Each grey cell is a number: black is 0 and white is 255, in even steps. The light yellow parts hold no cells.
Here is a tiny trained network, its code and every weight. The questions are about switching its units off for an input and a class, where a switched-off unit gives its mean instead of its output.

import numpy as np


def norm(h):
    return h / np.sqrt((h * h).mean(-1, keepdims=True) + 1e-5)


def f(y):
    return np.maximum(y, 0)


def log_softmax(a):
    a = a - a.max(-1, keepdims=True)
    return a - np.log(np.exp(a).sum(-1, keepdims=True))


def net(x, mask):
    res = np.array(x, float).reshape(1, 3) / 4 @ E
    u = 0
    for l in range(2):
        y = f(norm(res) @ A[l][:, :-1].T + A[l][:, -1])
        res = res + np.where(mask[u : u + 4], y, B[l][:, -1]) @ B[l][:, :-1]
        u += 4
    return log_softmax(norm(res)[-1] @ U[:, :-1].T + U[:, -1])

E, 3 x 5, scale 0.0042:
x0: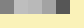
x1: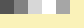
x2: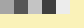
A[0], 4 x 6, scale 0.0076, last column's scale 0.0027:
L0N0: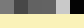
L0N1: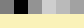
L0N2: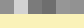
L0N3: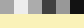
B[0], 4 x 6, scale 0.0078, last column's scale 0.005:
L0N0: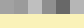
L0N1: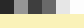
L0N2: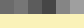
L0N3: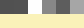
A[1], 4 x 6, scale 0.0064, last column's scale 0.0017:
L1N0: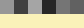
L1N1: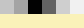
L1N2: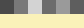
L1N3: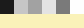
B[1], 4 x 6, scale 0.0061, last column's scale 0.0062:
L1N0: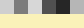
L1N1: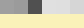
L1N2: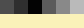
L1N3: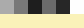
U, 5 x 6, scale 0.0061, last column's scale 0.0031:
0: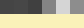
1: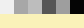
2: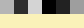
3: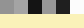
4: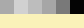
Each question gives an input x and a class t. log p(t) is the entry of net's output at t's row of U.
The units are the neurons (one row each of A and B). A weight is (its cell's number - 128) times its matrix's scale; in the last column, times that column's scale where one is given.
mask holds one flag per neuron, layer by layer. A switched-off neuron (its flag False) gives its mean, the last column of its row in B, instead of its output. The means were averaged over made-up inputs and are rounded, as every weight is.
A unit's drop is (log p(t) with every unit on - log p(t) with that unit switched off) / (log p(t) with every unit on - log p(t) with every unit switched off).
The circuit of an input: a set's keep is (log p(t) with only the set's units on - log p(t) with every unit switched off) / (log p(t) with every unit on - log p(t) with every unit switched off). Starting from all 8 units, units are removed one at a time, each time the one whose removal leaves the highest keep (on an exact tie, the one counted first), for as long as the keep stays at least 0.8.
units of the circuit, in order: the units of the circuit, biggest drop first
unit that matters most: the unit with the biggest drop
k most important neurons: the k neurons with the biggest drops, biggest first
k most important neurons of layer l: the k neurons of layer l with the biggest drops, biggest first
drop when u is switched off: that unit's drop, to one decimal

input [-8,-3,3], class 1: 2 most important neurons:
L0N0, L1N0
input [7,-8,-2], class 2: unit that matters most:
L0N3
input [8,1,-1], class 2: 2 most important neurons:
L1N1, L0N1
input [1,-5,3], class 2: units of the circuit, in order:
L0N3, L0N1
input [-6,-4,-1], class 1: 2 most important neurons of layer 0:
L0N1, L0N0
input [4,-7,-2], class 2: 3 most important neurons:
L0N1, L0N3, L1N3
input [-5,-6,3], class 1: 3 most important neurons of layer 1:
L1N1, L1N3, L1N2
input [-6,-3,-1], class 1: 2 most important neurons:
L0N1, L1N3
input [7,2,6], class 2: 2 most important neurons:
L0N3, L1N1
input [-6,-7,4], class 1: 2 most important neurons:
L1N1, L1N3
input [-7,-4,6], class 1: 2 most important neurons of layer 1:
L1N0, L1N1
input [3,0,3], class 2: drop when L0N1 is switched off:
0.1
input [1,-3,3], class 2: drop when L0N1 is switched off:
0.1
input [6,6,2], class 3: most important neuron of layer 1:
L1N3
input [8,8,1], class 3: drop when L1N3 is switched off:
0.8
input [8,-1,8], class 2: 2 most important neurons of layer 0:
L0N1, L0N3
